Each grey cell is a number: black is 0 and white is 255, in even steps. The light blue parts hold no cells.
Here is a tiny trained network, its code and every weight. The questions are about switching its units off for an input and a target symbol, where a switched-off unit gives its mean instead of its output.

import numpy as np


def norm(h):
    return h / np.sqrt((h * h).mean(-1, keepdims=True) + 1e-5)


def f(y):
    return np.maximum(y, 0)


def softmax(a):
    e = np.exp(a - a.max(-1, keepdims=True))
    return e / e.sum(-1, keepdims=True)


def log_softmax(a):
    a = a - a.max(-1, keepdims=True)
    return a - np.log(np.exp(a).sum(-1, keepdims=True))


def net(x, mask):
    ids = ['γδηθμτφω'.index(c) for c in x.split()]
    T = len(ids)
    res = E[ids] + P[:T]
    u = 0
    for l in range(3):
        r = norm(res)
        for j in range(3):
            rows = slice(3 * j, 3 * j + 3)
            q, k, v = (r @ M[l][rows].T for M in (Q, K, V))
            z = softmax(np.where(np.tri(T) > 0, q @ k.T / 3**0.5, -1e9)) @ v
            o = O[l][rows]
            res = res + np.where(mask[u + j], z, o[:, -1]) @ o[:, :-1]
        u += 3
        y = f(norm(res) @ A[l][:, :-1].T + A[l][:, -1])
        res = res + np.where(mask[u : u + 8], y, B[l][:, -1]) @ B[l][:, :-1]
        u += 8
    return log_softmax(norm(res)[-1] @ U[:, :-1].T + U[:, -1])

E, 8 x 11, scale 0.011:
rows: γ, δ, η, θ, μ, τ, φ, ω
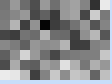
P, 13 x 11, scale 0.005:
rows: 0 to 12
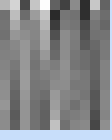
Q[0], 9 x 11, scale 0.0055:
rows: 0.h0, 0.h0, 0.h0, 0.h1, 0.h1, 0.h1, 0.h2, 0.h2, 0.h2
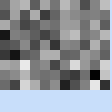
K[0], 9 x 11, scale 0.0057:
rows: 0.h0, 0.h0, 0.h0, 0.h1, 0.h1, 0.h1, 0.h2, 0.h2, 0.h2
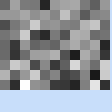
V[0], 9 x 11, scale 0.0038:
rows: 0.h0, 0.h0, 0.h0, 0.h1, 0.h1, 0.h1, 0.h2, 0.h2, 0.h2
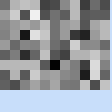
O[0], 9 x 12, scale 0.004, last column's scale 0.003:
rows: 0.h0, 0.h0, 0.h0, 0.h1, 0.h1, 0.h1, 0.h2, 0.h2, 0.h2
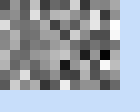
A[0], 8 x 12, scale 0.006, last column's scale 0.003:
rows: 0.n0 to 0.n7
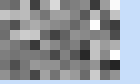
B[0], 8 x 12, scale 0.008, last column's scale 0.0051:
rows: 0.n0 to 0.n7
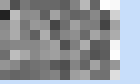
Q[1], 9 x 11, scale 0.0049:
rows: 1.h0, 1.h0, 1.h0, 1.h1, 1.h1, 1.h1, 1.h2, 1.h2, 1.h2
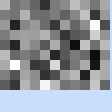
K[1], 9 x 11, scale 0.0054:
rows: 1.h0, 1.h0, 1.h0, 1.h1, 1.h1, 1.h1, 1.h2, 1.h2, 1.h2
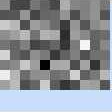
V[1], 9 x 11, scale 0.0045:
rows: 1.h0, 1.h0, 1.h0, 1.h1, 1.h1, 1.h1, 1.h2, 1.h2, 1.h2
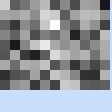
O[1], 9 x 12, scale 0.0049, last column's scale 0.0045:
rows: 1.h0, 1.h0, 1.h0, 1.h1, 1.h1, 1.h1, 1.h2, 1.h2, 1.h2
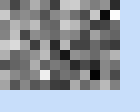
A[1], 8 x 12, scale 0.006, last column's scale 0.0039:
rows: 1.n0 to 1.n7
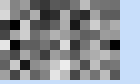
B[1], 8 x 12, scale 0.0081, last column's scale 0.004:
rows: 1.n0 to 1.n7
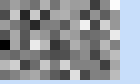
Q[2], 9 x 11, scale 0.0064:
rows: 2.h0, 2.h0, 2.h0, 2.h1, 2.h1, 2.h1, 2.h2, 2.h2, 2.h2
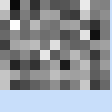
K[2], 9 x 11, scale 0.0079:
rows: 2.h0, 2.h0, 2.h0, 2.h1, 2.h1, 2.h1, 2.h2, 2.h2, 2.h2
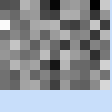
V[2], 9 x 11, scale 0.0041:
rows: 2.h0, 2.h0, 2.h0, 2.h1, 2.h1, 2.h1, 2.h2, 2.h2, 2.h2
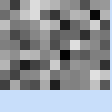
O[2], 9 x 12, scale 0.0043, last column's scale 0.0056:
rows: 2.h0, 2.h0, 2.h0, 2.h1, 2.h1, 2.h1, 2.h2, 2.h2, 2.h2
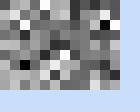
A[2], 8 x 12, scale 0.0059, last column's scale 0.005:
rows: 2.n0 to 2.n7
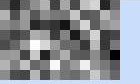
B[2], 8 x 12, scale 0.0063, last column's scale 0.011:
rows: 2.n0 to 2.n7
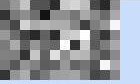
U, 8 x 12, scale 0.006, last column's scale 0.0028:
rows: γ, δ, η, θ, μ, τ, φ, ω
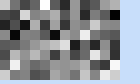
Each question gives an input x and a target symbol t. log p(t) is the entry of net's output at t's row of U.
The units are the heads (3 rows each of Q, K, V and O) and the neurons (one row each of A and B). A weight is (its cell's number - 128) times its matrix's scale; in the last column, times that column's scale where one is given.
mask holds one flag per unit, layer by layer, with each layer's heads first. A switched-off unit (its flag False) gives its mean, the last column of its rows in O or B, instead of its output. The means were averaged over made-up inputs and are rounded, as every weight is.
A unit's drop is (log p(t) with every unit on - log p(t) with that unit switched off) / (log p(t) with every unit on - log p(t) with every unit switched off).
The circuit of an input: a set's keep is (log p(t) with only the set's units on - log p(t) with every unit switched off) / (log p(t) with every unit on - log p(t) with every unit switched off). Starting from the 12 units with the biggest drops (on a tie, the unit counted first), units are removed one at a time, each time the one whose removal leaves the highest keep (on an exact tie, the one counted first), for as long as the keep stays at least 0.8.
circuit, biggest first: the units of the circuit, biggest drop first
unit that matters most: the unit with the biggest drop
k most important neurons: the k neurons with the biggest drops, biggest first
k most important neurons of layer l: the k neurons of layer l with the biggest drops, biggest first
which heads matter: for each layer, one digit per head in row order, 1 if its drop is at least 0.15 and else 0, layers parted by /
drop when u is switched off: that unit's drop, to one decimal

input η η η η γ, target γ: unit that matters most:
0.h0
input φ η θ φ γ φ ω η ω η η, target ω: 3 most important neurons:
0.n1; 1.n0; 1.n3
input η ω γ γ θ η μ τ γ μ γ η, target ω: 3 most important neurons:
1.n3; 0.n1; 0.n5
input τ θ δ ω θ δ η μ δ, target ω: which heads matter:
001 / 000 / 100
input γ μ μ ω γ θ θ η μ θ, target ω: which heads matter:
100 / 001 / 100
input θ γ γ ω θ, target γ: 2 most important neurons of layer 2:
2.n1; 2.n4
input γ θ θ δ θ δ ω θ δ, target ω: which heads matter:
101 / 000 / 100
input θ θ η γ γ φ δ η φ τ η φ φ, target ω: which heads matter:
000 / 011 / 100
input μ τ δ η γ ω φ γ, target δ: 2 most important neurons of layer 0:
0.n0; 0.n7
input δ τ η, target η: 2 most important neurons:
0.n0; 1.n1
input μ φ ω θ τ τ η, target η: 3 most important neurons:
1.n1; 0.n0; 0.n7
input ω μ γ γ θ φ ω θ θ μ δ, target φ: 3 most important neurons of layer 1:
1.n3; 1.n5; 1.n2
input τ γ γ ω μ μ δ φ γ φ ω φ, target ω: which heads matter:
100 / 011 / 100
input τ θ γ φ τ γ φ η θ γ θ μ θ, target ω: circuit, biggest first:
2.h0
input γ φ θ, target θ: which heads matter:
100 / 000 / 000
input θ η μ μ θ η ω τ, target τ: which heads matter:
101 / 100 / 000
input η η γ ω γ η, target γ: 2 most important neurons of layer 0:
0.n0; 0.n3
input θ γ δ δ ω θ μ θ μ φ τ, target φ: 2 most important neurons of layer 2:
2.n2; 2.n6
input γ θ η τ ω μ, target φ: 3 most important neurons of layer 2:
2.n2; 2.n6; 2.n4
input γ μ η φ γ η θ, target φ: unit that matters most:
0.n2
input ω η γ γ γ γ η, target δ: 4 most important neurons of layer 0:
0.n0; 0.n7; 0.n4; 0.n5
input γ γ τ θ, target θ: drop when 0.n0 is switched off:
-0.1
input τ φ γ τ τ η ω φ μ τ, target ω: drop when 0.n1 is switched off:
0.1
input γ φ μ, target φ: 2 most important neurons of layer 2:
2.n2; 2.n6
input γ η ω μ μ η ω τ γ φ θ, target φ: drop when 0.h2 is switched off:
1.7
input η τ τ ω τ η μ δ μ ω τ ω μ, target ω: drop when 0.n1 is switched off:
0.1
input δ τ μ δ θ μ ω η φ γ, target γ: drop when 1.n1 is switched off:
0.0
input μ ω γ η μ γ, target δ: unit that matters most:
0.h2
